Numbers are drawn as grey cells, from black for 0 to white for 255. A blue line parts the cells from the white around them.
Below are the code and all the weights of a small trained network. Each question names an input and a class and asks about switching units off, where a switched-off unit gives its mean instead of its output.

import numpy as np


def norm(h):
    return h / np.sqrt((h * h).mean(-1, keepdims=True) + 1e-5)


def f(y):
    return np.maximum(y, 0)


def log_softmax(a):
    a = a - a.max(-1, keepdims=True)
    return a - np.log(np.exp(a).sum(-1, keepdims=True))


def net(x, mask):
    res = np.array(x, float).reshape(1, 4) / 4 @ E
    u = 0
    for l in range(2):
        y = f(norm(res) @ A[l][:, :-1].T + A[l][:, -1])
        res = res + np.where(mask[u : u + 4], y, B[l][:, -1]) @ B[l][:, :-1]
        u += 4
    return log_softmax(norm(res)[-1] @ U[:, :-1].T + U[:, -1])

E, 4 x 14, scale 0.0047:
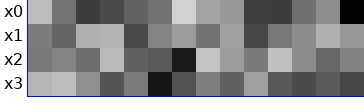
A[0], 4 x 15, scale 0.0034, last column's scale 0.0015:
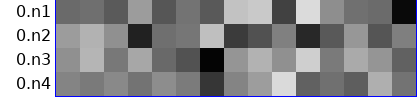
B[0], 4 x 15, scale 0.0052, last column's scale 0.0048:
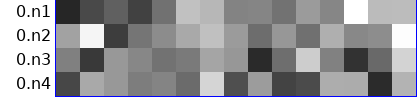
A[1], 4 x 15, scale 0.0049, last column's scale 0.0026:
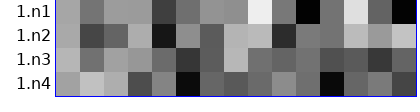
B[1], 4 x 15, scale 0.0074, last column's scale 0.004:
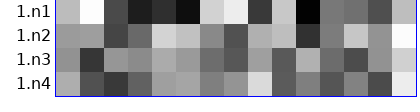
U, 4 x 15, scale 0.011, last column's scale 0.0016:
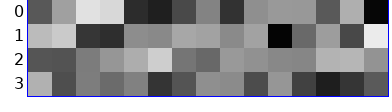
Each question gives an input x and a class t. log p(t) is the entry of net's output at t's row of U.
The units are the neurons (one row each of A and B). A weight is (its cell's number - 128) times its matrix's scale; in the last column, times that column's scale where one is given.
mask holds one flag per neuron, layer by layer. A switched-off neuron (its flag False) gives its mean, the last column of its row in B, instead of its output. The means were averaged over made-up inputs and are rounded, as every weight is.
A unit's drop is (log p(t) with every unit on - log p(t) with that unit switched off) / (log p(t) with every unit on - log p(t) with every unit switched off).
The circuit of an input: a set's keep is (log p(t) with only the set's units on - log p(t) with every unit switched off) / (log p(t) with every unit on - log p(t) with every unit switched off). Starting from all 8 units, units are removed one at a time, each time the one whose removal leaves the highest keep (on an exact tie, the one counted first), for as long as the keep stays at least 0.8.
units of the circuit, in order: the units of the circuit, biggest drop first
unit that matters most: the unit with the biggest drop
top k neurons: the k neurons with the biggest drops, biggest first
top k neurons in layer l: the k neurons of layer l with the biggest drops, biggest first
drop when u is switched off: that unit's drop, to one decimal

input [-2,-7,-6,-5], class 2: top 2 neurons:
[1.n1; 1.n2]
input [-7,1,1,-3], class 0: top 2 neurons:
[1.n2; 1.n4]
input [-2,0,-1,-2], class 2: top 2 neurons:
[1.n1; 0.n3]
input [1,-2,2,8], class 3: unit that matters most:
1.n3
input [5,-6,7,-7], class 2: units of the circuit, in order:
[1.n1; 0.n1]
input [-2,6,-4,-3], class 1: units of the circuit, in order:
[0.n3; 1.n1]
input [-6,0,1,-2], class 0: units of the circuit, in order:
[1.n2; 1.n4]
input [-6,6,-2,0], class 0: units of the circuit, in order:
[1.n4; 1.n2]
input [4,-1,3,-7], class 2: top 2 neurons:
[0.n1; 0.n4]
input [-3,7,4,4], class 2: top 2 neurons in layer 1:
[1.n2; 1.n1]
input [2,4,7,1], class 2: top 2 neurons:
[0.n3; 1.n1]
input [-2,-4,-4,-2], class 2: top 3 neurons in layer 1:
[1.n1; 1.n4; 1.n2]
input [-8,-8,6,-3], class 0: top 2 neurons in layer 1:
[1.n2; 1.n4]
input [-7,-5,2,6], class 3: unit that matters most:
1.n4
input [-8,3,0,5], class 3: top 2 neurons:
[1.n4; 0.n1]
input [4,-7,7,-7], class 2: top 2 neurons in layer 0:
[0.n1; 0.n2]
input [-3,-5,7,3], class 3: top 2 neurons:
[0.n2; 1.n3]
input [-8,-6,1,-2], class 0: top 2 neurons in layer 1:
[1.n2; 1.n4]
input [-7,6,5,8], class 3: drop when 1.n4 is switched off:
0.3
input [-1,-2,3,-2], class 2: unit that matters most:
0.n1
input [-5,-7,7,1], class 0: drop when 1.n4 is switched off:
0.4
